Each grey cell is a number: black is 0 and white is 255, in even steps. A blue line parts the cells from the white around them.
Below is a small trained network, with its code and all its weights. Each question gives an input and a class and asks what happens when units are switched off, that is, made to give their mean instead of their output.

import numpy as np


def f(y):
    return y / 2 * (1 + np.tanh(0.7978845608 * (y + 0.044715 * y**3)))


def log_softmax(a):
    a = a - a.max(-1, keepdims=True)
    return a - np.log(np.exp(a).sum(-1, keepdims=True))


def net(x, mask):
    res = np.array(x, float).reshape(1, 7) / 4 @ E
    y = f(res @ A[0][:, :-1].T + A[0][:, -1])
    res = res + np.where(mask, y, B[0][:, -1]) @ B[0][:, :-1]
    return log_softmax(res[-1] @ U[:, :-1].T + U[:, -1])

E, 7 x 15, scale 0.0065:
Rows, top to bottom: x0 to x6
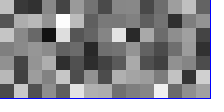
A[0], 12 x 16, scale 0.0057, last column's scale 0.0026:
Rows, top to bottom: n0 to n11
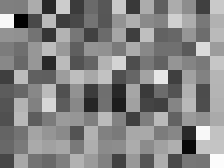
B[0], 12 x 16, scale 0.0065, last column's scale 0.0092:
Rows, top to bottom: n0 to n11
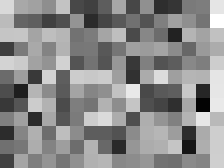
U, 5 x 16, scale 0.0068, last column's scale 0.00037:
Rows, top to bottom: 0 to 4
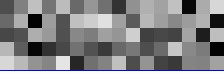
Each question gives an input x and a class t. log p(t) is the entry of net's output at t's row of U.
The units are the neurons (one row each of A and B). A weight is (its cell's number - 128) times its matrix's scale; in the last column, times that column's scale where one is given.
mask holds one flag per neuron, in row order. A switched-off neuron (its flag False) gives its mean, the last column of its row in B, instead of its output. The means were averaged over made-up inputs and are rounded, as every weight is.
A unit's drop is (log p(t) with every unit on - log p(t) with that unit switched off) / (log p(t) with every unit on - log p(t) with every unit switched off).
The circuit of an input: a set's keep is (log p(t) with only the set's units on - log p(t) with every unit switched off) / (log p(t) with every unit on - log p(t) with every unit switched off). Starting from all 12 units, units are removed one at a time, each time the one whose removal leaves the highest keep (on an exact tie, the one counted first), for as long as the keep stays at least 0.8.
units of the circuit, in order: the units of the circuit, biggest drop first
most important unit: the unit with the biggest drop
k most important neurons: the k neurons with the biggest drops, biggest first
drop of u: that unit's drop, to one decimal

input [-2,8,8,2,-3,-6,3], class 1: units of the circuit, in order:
[n5]
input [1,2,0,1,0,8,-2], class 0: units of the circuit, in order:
[n10, n9]
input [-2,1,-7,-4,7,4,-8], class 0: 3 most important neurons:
[n9, n10, n3]
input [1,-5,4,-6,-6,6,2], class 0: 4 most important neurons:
[n10, n9, n7, n6]
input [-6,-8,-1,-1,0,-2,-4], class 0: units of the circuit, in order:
[n6, n2, n8]
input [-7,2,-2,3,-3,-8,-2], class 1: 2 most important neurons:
[n5, n8]
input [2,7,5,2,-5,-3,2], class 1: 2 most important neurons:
[n5, n8]
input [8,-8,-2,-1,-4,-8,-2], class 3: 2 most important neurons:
[n1, n2]
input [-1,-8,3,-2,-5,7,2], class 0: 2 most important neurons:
[n10, n9]
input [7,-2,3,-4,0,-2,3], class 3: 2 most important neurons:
[n5, n1]
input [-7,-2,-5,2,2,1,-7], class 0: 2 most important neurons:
[n9, n10]
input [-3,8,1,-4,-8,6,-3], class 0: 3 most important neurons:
[n10, n9, n3]
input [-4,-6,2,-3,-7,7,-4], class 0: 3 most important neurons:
[n10, n9, n3]
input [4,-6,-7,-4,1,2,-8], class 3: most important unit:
n1
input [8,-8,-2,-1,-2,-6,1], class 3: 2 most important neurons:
[n1, n2]
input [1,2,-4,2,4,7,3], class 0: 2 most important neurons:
[n10, n9]
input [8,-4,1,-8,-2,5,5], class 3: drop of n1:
0.3
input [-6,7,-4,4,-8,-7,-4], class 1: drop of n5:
0.0
